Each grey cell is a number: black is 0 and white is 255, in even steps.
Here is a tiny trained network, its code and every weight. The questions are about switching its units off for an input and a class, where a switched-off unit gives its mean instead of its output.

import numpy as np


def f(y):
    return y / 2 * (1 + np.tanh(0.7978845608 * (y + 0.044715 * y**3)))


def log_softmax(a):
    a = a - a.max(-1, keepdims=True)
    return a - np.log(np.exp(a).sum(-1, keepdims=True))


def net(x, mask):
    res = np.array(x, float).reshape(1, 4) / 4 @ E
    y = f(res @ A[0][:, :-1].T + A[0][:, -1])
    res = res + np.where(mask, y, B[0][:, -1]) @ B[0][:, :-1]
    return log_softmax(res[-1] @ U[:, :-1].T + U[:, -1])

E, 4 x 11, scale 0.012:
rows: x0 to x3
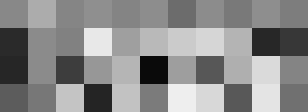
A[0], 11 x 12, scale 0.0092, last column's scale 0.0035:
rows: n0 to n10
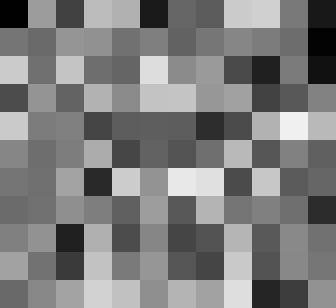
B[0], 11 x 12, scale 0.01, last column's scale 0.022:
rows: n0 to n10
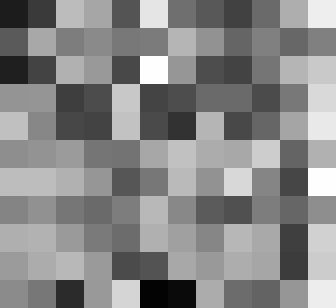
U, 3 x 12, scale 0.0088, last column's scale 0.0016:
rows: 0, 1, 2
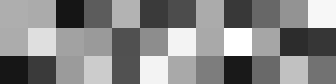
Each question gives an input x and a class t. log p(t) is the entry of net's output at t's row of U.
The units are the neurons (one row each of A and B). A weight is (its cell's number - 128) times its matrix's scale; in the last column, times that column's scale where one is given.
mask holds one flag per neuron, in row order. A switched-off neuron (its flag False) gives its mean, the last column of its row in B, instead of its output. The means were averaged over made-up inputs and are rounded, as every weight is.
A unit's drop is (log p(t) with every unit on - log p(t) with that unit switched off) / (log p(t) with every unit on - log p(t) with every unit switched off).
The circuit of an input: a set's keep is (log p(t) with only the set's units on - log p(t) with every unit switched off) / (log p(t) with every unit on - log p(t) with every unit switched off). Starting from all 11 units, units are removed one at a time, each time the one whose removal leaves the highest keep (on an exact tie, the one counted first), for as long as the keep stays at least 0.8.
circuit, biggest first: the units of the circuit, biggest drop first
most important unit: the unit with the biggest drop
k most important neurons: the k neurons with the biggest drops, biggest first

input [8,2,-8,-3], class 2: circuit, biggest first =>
[n2]
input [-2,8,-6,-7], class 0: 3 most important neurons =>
[n10; n3; n6]
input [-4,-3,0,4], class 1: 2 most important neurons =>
[n10; n6]
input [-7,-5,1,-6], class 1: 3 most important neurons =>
[n10; n8; n9]
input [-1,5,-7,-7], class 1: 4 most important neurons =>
[n9; n0; n8; n5]
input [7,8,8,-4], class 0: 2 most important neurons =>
[n10; n3]
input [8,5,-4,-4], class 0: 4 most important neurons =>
[n10; n0; n6; n3]
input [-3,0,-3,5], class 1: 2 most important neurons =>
[n6; n0]
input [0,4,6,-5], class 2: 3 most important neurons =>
[n0; n6; n4]
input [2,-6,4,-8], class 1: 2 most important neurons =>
[n8; n9]
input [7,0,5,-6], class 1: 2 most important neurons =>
[n8; n9]
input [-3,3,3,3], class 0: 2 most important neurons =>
[n2; n8]
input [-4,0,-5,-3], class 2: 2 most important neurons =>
[n2; n6]
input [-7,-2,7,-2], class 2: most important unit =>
n0
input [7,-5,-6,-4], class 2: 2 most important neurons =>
[n2; n10]
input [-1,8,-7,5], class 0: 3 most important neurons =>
[n10; n3; n0]
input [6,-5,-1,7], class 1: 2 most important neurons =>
[n6; n10]
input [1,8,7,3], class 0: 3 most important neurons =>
[n10; n3; n2]
